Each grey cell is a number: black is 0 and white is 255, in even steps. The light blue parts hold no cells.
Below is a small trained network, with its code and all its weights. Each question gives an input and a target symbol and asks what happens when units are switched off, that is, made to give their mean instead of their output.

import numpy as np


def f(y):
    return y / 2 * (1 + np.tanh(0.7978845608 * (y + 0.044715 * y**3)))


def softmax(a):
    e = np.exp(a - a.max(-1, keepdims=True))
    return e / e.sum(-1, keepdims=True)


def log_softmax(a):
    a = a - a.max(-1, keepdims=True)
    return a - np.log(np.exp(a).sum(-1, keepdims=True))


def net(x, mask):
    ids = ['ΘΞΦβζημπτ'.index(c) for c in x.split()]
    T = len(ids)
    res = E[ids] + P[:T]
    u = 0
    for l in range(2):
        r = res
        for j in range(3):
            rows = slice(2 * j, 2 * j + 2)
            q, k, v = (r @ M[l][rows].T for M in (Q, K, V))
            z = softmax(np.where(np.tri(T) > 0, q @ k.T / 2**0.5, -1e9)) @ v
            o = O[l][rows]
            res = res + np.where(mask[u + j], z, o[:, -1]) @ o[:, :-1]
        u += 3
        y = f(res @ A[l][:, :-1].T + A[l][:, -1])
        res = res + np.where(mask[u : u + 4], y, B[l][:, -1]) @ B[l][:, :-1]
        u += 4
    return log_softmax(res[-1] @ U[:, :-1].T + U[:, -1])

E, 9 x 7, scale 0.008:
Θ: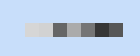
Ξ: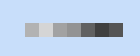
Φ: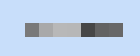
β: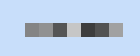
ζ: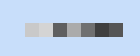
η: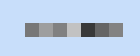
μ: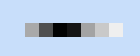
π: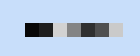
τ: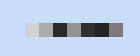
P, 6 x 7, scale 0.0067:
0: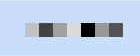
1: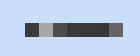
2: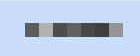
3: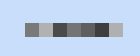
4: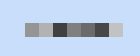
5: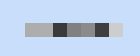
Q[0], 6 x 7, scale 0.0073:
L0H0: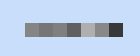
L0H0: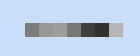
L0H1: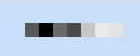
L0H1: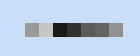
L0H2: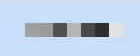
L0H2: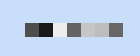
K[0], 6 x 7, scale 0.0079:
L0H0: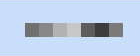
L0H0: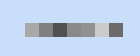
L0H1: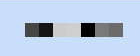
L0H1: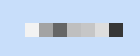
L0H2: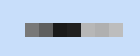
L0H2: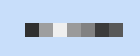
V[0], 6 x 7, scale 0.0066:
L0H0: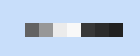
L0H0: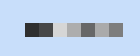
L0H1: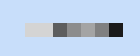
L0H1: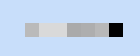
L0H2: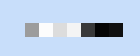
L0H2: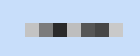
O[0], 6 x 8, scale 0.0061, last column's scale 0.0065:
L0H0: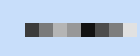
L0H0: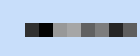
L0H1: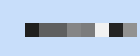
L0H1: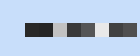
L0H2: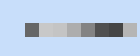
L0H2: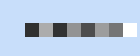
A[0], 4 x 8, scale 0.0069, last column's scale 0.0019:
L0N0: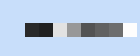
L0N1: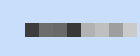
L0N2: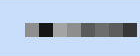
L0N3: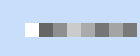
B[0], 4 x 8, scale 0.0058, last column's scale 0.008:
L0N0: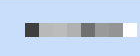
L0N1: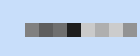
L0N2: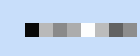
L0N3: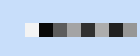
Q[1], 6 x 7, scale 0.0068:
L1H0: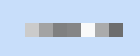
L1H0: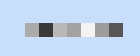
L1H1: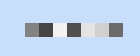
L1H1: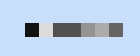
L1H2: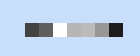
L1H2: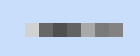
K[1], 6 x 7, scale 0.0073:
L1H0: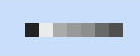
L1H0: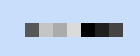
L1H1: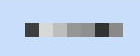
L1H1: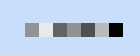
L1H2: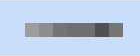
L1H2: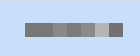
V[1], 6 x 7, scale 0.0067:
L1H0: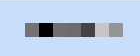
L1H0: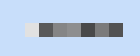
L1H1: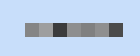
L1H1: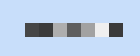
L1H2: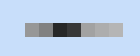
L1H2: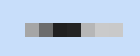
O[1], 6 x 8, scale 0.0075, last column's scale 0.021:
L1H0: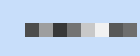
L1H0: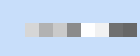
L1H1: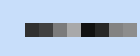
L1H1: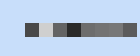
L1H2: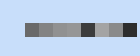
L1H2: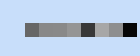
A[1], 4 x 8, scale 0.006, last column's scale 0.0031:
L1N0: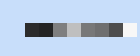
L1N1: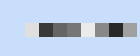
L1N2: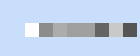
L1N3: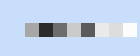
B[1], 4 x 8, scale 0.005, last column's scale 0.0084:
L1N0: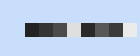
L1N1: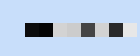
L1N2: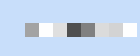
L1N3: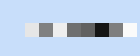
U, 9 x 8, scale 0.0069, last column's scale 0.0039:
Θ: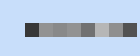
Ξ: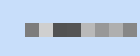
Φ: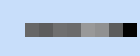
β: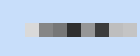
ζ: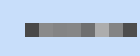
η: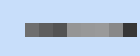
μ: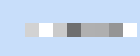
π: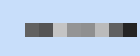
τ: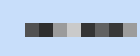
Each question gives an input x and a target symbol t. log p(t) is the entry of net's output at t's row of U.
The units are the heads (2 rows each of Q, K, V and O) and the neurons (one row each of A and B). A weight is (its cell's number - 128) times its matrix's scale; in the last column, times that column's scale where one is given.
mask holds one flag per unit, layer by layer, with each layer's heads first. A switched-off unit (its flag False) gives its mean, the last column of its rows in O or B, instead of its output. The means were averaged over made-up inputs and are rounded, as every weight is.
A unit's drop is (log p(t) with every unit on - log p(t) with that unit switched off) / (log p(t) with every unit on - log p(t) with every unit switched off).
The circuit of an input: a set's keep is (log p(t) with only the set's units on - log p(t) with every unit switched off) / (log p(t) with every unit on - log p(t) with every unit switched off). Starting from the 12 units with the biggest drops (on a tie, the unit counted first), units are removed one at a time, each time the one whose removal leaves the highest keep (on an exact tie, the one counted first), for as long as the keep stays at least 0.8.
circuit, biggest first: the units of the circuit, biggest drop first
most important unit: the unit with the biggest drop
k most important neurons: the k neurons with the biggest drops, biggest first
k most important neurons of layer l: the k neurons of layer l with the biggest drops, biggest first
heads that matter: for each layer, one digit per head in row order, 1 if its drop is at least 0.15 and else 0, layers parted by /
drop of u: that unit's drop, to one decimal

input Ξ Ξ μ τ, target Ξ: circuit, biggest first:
L0H1, L1H0, L0H2
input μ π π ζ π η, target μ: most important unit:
L1H0
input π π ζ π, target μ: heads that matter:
011 / 010
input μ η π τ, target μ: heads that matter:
010 / 101
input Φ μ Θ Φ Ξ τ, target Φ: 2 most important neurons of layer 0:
L0N0, L0N2
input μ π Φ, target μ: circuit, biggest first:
L1H0, L0N3, L0H1
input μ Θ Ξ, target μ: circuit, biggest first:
L1H0, L0N3, L0H0
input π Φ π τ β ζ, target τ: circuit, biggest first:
L1H1, L0H1
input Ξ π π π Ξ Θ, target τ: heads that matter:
111 / 010
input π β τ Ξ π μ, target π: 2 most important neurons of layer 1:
L1N1, L1N2
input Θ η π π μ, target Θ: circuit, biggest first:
L1H2, L0H2, L0N1
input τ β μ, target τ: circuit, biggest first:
L1H2, L1N2
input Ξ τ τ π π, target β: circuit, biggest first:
L0H1, L1N1
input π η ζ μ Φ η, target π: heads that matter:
111 / 101
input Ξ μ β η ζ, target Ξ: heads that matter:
110 / 110
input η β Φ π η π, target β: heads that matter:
010 / 100
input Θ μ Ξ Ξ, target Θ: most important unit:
L1H2
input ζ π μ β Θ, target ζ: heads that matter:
011 / 111
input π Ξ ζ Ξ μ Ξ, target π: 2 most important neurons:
L1N1, L0N0
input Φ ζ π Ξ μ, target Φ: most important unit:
L1N1
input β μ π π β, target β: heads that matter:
111 / 001
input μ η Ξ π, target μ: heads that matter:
010 / 101
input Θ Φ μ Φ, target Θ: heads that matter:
011 / 111
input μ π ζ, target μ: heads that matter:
110 / 101
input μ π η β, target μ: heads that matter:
010 / 101
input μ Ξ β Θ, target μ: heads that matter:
110 / 101
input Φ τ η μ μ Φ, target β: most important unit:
L0N3
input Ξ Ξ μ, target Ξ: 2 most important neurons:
L0N0, L0N2
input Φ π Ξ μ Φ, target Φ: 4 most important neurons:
L1N1, L0N0, L0N2, L0N1
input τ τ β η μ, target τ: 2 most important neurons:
L1N3, L0N1
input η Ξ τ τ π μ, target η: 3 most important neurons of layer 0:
L0N2, L0N0, L0N1
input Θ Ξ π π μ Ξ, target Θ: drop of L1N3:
-0.1
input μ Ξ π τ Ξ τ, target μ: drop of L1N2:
0.0
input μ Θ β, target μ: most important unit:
L1H0
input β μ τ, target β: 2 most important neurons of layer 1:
L1N3, L1N1
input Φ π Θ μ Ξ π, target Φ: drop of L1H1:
0.1
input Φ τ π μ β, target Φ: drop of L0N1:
0.2
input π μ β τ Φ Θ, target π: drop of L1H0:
0.2
